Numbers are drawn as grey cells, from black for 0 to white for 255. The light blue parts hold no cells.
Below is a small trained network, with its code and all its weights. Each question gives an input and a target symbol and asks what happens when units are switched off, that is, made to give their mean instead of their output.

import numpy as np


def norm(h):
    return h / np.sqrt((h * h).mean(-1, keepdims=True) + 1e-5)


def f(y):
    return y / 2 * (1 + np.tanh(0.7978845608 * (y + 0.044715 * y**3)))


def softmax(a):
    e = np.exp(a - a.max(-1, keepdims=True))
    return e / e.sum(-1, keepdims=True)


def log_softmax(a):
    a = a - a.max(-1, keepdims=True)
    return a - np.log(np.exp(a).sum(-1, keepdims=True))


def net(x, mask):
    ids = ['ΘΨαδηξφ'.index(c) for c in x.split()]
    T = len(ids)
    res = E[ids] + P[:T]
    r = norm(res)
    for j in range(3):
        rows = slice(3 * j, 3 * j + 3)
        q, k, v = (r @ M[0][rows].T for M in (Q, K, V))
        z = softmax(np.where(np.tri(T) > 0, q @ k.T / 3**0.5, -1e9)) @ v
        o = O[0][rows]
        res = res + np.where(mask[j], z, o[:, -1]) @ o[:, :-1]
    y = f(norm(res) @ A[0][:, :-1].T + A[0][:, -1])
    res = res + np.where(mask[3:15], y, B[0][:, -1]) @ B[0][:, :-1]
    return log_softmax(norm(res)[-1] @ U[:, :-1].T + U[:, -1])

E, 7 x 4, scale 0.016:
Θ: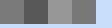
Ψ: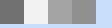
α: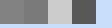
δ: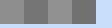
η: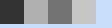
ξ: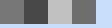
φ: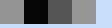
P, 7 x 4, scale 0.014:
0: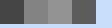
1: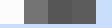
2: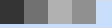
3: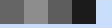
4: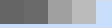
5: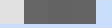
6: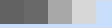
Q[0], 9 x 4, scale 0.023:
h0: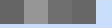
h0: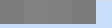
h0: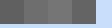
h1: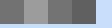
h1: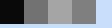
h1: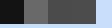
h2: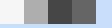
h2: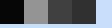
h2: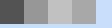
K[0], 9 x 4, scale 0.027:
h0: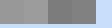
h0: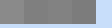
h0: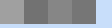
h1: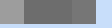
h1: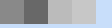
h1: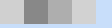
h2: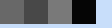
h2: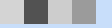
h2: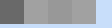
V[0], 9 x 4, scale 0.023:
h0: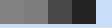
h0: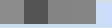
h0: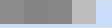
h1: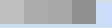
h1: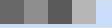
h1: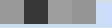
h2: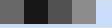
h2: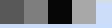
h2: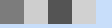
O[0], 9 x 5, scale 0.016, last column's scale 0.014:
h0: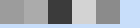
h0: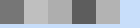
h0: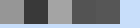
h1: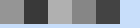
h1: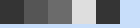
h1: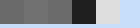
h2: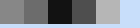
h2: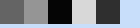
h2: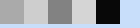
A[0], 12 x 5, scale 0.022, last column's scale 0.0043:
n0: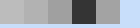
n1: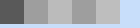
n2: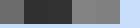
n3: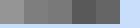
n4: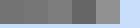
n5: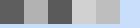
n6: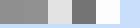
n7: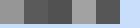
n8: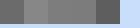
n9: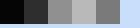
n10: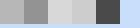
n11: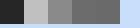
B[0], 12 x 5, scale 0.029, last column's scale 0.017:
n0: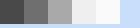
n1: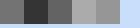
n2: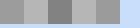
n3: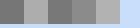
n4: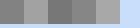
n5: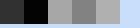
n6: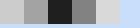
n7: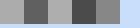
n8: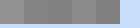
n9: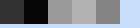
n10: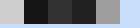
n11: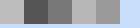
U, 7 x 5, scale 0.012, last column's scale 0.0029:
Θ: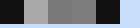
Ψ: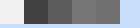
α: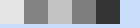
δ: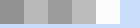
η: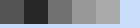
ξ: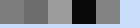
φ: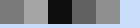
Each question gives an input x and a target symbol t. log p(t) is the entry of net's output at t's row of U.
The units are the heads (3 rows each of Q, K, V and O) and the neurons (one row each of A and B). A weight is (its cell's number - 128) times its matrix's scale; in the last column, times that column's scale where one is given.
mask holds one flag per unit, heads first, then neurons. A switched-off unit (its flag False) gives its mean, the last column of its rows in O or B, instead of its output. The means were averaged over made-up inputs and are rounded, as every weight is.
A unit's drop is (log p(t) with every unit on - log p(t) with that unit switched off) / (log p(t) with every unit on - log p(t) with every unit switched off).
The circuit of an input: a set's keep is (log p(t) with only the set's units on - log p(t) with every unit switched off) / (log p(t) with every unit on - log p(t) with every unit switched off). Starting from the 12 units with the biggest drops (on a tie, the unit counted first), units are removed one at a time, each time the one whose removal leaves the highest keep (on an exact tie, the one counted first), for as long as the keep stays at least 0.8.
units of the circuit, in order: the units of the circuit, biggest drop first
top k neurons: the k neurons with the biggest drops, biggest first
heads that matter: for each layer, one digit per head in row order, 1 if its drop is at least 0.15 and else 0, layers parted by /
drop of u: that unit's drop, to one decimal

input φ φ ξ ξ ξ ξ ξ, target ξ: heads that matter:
011
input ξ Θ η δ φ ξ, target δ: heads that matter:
010
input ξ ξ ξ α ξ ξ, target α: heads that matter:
011
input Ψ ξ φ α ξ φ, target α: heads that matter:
011
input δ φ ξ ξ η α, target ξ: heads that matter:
001
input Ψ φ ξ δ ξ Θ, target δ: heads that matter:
010
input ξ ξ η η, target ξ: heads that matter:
011
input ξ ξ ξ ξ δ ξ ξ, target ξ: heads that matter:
111
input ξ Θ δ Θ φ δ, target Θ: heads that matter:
001
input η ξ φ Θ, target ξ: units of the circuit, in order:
h2
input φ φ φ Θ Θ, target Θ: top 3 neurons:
n6, n10, n5
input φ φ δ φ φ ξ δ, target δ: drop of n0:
0.2
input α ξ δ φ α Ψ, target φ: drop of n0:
0.1
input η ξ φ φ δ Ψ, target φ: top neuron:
n2
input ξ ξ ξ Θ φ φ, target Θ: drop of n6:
0.5
